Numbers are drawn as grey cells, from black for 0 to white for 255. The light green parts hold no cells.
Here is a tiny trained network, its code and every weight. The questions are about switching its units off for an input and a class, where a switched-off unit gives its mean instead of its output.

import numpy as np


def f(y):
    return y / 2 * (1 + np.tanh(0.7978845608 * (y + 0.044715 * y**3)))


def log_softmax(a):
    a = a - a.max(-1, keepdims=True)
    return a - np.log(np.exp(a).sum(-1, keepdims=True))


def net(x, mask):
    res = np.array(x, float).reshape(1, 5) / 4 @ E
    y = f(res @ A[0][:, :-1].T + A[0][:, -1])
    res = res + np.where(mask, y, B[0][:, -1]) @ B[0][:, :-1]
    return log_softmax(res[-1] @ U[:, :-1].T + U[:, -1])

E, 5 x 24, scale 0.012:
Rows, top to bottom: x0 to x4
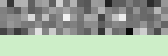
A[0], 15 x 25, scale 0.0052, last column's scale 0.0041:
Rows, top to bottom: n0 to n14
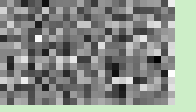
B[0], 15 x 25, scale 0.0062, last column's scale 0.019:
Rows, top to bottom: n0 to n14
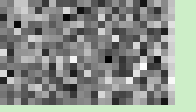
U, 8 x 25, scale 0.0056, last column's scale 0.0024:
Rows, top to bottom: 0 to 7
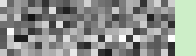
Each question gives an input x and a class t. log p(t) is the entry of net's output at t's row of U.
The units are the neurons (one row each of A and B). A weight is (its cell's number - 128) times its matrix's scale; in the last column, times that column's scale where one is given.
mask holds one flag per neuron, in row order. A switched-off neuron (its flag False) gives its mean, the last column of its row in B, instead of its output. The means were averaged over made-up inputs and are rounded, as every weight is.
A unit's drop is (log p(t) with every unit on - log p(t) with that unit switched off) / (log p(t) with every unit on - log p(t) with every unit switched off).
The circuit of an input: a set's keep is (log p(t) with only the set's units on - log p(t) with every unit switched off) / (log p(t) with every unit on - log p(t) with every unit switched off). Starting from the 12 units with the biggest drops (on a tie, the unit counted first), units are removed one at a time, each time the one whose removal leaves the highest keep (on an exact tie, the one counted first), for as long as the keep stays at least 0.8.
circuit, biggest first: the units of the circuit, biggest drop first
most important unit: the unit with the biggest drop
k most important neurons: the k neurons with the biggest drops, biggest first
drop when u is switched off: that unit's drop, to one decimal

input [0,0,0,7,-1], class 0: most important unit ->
n9
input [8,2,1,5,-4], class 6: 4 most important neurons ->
n1, n8, n11, n7
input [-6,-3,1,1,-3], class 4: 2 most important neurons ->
n10, n3
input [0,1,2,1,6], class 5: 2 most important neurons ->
n8, n0
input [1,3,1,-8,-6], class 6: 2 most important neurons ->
n11, n1
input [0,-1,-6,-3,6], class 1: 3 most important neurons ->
n12, n8, n0
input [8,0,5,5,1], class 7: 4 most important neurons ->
n8, n11, n2, n14
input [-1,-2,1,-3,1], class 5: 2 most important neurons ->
n11, n8
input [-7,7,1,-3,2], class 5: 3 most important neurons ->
n11, n2, n3
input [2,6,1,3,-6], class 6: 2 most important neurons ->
n11, n1
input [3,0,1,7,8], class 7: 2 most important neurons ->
n8, n13
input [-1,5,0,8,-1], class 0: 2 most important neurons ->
n11, n5
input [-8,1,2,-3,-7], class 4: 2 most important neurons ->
n11, n3
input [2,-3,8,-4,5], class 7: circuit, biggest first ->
n8
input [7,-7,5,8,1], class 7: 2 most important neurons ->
n8, n11
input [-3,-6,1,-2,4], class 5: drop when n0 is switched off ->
0.2
